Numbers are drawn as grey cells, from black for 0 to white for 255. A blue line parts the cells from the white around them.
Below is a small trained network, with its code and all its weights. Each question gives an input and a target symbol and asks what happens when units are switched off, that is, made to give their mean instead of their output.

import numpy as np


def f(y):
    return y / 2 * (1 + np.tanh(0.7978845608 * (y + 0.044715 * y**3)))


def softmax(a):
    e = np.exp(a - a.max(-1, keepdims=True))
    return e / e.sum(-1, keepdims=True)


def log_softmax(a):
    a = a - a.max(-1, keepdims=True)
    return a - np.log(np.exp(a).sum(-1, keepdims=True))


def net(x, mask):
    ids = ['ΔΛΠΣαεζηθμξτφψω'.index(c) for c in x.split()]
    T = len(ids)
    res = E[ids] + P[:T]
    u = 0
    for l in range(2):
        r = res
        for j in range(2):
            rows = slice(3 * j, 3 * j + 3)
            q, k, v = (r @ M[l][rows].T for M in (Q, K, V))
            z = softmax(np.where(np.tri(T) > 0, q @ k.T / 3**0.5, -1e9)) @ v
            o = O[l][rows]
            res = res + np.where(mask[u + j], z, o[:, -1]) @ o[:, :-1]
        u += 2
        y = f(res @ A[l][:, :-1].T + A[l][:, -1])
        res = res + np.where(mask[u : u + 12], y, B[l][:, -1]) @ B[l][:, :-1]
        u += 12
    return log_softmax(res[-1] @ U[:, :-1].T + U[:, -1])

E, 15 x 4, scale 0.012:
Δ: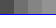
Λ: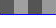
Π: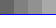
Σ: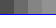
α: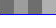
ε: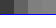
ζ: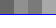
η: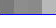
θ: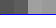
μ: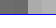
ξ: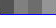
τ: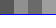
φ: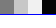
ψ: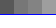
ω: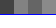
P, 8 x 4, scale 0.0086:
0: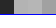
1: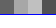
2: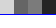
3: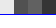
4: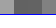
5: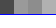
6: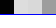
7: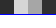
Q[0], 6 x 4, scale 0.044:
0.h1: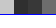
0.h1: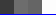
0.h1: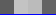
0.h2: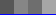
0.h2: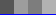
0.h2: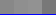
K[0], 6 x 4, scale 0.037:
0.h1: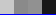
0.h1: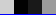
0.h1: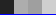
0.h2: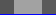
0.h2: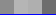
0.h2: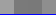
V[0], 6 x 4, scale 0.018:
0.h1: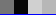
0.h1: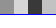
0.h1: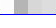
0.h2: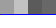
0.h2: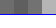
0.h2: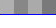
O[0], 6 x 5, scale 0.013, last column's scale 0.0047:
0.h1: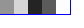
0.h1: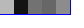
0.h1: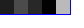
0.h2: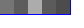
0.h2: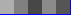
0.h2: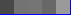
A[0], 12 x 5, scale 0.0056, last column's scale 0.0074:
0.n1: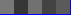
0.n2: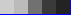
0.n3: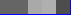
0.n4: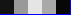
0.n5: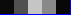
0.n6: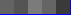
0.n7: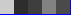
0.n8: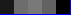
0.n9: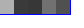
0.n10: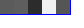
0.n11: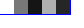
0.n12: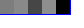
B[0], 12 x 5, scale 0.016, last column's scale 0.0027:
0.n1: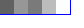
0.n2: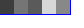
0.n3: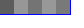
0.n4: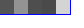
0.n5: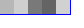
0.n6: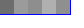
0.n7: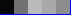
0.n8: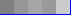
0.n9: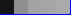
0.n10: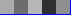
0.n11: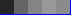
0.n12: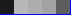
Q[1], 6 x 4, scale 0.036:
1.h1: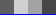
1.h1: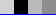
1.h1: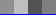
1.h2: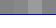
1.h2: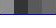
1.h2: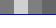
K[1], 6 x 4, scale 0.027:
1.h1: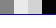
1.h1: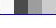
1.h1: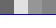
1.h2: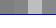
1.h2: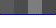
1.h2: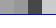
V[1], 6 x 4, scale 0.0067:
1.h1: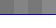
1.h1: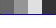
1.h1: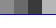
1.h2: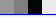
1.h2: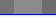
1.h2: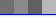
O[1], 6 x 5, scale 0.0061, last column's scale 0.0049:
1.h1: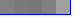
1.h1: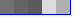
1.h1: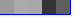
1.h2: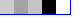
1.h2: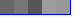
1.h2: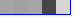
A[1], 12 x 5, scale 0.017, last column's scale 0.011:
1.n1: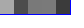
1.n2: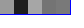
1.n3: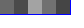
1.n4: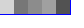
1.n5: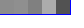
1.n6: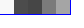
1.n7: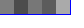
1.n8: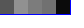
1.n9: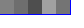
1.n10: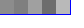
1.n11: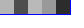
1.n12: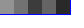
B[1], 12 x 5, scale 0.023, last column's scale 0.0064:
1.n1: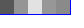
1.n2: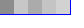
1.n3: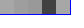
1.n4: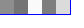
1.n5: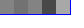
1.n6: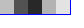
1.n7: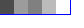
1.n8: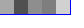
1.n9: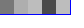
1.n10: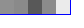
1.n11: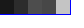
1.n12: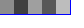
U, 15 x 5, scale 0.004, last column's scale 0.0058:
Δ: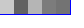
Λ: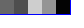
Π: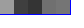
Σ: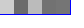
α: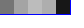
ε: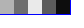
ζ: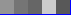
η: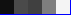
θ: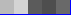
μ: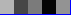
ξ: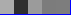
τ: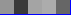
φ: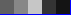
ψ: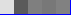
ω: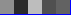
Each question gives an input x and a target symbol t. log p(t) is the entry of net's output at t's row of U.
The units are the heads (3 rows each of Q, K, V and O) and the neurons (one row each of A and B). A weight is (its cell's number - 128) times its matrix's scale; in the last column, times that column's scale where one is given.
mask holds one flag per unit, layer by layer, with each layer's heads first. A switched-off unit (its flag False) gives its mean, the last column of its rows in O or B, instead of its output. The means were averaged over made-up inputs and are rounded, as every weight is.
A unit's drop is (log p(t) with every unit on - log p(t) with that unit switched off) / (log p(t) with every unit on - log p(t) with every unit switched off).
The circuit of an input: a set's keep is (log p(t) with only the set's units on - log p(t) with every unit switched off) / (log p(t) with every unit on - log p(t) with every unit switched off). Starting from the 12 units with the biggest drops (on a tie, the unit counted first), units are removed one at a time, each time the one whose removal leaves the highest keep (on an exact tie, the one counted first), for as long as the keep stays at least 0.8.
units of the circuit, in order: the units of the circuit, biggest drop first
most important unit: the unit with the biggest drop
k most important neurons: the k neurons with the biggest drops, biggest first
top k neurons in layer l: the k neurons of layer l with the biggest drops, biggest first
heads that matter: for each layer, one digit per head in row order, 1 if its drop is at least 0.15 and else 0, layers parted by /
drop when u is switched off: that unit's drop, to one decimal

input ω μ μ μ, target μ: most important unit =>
0.h1
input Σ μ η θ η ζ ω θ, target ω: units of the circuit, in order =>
0.h1, 1.n4, 1.n11
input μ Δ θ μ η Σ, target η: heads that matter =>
10 / 00
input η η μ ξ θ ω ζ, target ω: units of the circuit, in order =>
0.h1, 1.n4, 1.n11, 1.n5
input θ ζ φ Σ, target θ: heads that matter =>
11 / 01
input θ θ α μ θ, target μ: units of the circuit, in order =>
0.h1, 1.n12, 0.h2, 1.h2
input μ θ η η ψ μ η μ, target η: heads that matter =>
10 / 00
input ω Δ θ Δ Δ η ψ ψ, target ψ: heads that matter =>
11 / 00
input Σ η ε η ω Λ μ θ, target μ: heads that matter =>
11 / 00
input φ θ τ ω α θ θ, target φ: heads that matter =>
11 / 11
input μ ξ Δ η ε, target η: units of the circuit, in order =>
0.h1, 1.n7
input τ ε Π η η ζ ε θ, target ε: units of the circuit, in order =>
0.h1, 1.n4, 0.h2
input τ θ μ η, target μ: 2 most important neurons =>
1.n12, 1.n2
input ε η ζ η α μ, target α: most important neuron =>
1.n2
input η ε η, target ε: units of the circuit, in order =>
0.h1, 1.n4
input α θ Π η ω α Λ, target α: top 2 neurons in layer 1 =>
1.n2, 1.n7
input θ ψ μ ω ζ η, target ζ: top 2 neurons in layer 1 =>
1.n6, 1.n2
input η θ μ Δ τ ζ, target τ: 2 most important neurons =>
1.n4, 1.n6
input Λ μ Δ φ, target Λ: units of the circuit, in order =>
0.h1, 1.n11, 1.n2, 1.n4
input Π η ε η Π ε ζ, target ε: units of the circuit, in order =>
0.h1, 1.n4, 0.h2
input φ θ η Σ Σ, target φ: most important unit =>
1.n9
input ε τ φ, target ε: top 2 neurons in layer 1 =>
1.n4, 1.n6
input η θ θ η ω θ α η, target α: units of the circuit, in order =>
0.h1, 1.n2, 1.n7
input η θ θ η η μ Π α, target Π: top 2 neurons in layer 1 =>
1.n6, 1.n4
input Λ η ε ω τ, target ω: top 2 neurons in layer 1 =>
1.n4, 1.n11
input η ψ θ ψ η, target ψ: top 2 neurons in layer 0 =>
0.n9, 0.n7
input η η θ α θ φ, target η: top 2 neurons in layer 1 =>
1.n7, 1.n4
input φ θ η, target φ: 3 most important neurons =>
1.n9, 1.n5, 1.n6
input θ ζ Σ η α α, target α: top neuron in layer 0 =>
0.n7
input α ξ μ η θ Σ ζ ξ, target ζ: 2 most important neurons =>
1.n6, 1.n2
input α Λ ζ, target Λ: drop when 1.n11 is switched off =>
0.9
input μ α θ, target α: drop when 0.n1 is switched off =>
-0.1
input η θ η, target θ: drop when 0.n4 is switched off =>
0.0
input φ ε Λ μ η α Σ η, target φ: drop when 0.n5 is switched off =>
0.1
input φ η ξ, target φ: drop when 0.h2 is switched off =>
0.3
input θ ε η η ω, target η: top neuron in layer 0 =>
0.n5
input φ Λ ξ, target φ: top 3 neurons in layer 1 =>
1.n9, 1.n5, 1.n6
